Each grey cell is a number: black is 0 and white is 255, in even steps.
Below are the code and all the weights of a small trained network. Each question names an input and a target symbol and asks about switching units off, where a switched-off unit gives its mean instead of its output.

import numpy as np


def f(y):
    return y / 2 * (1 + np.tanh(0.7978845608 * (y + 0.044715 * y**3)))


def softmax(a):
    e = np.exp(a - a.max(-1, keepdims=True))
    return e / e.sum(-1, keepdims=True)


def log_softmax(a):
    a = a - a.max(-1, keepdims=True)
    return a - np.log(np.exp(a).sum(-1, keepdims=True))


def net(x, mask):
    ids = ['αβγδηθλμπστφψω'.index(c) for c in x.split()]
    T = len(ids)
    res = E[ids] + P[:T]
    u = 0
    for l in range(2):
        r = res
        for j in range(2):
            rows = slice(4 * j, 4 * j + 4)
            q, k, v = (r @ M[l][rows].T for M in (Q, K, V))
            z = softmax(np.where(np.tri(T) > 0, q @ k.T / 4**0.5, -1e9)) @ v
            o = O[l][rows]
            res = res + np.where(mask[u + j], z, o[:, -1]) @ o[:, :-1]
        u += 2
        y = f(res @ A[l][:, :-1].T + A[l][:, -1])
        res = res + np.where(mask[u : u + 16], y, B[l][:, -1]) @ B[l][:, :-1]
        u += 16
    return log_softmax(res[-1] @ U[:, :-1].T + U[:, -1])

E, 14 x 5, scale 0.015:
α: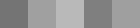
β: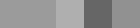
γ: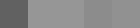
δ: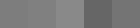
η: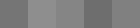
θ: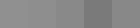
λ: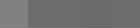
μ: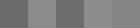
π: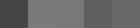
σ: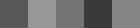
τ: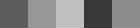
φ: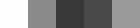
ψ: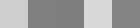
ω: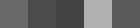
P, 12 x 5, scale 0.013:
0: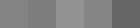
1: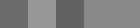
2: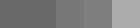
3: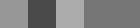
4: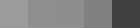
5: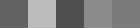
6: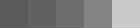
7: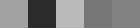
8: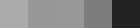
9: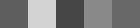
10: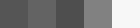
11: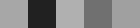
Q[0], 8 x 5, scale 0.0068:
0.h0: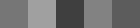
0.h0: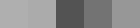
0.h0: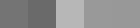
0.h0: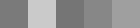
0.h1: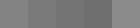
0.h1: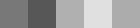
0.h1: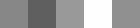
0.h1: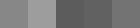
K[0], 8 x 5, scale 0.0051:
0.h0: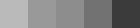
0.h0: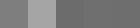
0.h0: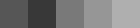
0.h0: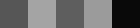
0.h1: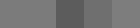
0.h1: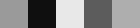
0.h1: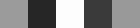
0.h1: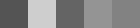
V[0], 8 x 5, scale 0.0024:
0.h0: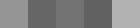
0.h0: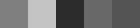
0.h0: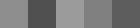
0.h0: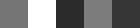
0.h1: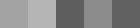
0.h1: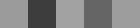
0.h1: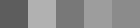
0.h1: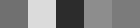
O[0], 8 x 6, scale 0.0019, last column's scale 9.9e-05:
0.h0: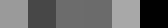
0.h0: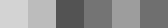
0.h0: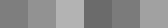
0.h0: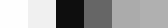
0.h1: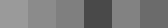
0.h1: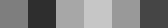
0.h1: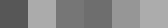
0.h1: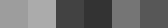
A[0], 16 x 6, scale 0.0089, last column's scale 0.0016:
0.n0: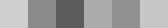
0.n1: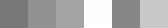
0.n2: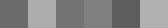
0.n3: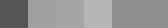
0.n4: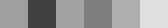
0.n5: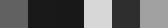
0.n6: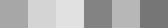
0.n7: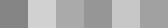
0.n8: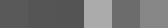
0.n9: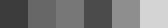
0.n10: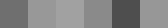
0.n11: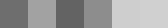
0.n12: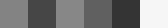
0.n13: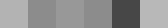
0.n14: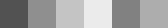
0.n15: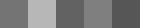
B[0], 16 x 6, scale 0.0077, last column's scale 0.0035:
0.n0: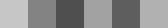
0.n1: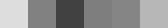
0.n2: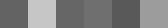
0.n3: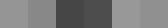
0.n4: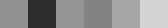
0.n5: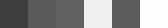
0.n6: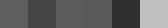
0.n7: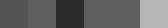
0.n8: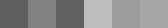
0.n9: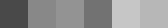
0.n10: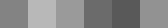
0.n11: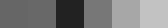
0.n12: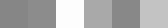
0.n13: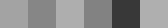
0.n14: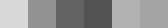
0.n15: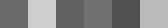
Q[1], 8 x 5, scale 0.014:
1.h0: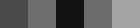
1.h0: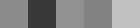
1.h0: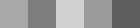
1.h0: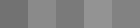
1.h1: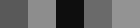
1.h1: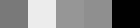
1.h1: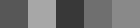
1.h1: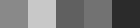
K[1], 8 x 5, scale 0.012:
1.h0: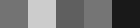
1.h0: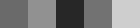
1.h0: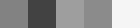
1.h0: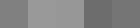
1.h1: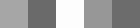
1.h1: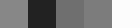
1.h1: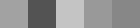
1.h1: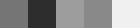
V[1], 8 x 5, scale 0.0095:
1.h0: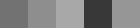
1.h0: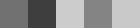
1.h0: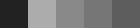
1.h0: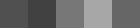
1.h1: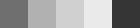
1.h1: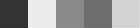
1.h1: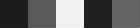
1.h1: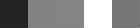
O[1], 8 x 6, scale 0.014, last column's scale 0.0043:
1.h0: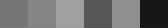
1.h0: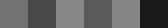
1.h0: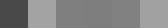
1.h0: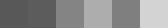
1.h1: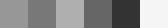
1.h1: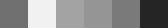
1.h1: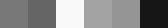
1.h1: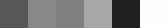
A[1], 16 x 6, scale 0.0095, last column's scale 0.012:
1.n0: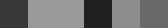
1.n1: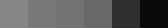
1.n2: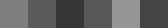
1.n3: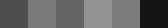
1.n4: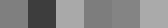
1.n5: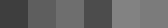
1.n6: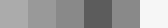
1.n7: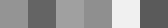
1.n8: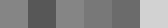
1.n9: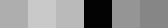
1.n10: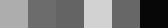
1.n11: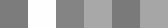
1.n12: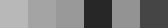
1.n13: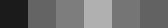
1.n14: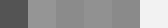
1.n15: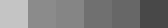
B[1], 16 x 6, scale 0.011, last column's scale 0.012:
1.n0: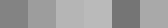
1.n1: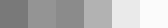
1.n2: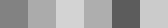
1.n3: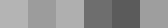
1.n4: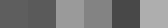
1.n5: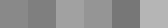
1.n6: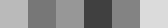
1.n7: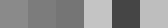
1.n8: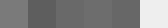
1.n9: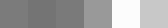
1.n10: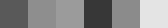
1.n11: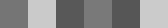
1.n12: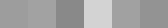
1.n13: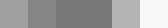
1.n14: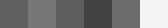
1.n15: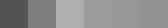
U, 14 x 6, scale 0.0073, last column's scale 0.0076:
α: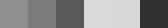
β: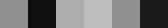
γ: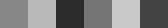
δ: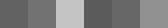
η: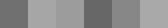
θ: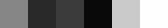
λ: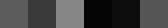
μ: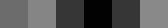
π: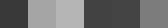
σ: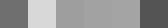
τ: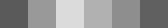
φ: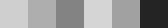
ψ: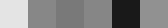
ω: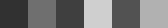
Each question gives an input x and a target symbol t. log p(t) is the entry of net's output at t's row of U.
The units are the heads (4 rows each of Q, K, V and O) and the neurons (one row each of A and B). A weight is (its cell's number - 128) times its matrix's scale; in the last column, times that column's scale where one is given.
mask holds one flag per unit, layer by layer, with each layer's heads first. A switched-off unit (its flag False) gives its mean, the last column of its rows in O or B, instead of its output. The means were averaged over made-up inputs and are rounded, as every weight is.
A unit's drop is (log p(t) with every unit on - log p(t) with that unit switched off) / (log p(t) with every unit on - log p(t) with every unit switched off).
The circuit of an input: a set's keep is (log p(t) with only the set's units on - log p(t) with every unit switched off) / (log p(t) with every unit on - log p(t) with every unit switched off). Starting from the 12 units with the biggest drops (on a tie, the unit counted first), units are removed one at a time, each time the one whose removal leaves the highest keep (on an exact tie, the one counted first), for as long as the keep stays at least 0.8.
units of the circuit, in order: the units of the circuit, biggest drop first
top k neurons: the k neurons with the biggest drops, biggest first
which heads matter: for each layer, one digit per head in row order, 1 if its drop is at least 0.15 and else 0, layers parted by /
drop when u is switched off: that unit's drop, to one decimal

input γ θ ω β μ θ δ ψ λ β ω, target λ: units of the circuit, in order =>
(1.h1 1.n1 0.n12)
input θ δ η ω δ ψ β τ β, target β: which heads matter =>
00 / 10
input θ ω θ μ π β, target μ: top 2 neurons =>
(1.n1 1.n2)
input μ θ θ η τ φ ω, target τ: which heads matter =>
00 / 11
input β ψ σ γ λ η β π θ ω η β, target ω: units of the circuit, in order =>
(1.h1 1.n1 0.n5)
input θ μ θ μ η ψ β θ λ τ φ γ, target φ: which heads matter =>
00 / 11
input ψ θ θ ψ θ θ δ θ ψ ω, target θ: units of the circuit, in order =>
(1.h1)
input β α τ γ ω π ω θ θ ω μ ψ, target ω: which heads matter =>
00 / 01
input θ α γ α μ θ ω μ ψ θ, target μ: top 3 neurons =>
(1.n10 1.n2 1.n1)
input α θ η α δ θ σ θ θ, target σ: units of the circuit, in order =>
(1.h1 1.n11)
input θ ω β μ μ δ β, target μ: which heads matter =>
00 / 10
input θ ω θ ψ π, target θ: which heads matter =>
00 / 11
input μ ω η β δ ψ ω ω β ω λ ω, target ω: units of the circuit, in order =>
(0.n12 1.h1 0.n5)
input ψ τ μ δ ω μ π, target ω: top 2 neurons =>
(1.n1 0.n5)
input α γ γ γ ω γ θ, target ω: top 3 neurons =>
(1.n1 0.n5 1.n6)
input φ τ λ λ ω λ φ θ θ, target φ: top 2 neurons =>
(1.n2 0.n5)
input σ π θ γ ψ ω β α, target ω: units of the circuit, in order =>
(1.h1 1.n1 0.n5)
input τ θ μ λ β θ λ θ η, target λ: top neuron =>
(1.n1)
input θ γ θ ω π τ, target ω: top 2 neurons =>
(1.n1 0.n5)
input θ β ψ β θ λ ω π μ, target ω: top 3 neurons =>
(1.n1 0.n5 1.n6)
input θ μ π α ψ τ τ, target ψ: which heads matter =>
00 / 01
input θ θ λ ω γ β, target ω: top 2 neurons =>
(1.n1 0.n12)
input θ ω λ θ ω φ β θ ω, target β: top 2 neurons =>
(1.n11 0.n6)
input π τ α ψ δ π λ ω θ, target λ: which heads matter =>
00 / 10
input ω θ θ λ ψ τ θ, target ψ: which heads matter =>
00 / 01
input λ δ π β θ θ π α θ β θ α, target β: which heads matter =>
00 / 11
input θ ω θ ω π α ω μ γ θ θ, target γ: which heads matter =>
00 / 11
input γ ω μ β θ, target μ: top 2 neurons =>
(1.n1 0.n6)
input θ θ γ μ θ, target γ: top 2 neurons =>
(0.n5 0.n14)
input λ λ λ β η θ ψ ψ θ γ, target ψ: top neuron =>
(1.n2)
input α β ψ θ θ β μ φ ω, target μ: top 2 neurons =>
(1.n10 1.n1)
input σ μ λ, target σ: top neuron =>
(0.n5)
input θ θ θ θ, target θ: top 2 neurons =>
(0.n5 1.n2)
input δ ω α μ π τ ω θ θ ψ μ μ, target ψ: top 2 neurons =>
(1.n2 0.n1)
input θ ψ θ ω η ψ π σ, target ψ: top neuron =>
(1.n2)
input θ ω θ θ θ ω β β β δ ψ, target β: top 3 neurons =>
(0.n6 1.n11 0.n13)
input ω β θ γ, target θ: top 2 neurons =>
(0.n12 0.n7)
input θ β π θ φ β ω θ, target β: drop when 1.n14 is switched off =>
-0.1
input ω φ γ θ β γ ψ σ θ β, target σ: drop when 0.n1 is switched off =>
0.1
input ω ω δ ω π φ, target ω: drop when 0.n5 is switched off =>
0.2
